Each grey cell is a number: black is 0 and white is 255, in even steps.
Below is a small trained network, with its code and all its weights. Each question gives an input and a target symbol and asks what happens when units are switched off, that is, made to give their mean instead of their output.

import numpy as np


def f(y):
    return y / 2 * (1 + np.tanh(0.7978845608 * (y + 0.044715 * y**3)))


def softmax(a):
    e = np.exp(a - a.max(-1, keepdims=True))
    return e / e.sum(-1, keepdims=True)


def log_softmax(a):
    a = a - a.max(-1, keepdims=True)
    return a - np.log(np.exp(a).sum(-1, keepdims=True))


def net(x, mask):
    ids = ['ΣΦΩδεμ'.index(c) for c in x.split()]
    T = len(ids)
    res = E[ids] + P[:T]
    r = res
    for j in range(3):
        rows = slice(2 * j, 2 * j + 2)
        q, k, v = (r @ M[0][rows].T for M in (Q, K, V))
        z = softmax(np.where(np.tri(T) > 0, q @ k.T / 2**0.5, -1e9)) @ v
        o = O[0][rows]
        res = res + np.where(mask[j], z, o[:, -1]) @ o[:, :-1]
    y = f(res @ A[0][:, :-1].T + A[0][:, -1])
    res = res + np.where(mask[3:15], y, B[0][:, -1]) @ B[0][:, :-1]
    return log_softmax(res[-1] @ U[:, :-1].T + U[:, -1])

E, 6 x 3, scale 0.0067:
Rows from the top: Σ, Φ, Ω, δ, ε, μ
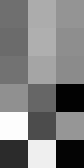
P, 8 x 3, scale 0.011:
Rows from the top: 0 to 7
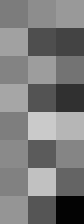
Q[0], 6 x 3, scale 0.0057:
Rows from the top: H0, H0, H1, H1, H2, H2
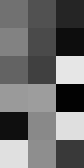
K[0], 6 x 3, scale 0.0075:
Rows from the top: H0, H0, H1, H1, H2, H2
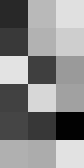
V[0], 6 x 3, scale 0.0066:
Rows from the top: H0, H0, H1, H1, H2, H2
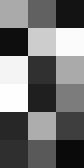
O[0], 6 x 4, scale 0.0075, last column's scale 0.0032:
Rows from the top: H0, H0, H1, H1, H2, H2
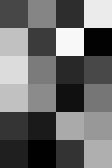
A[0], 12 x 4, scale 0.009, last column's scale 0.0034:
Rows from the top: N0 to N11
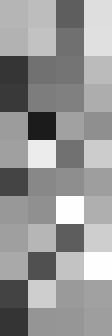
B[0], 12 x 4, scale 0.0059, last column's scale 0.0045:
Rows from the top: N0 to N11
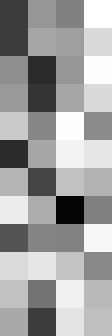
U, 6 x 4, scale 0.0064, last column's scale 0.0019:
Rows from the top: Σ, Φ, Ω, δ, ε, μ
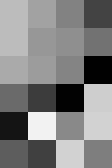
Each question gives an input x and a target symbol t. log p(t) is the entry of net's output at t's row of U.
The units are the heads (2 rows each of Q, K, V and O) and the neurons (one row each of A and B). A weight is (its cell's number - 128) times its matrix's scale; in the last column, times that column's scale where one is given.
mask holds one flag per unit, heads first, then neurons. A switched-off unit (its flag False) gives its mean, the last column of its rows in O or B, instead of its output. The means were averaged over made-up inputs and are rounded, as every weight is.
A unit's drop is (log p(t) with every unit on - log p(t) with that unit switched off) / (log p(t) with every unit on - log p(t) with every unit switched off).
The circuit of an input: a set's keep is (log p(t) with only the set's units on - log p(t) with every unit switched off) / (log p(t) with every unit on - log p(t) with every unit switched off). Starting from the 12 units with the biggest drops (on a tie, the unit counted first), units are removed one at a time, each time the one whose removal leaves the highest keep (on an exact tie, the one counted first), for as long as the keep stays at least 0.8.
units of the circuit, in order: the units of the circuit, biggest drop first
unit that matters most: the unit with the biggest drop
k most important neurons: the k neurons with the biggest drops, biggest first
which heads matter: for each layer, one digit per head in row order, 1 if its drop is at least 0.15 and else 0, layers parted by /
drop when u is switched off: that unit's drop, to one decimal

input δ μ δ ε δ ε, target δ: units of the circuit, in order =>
(H0 H1 N10)
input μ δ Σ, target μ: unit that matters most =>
H1
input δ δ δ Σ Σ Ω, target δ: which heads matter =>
011
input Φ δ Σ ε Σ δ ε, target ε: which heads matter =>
001
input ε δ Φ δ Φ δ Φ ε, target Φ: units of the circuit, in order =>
(H0 N9 H2)
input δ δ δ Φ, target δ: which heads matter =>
001
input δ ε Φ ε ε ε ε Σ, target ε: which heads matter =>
001
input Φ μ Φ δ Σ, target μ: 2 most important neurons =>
(N11 N10)
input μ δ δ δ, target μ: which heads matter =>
111
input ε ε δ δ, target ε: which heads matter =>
001
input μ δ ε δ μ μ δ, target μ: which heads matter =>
010
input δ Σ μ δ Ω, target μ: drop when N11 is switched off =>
0.3
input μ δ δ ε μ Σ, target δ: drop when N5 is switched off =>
0.2
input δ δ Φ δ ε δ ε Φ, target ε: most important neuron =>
(N5)
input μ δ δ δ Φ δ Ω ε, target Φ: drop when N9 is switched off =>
0.2
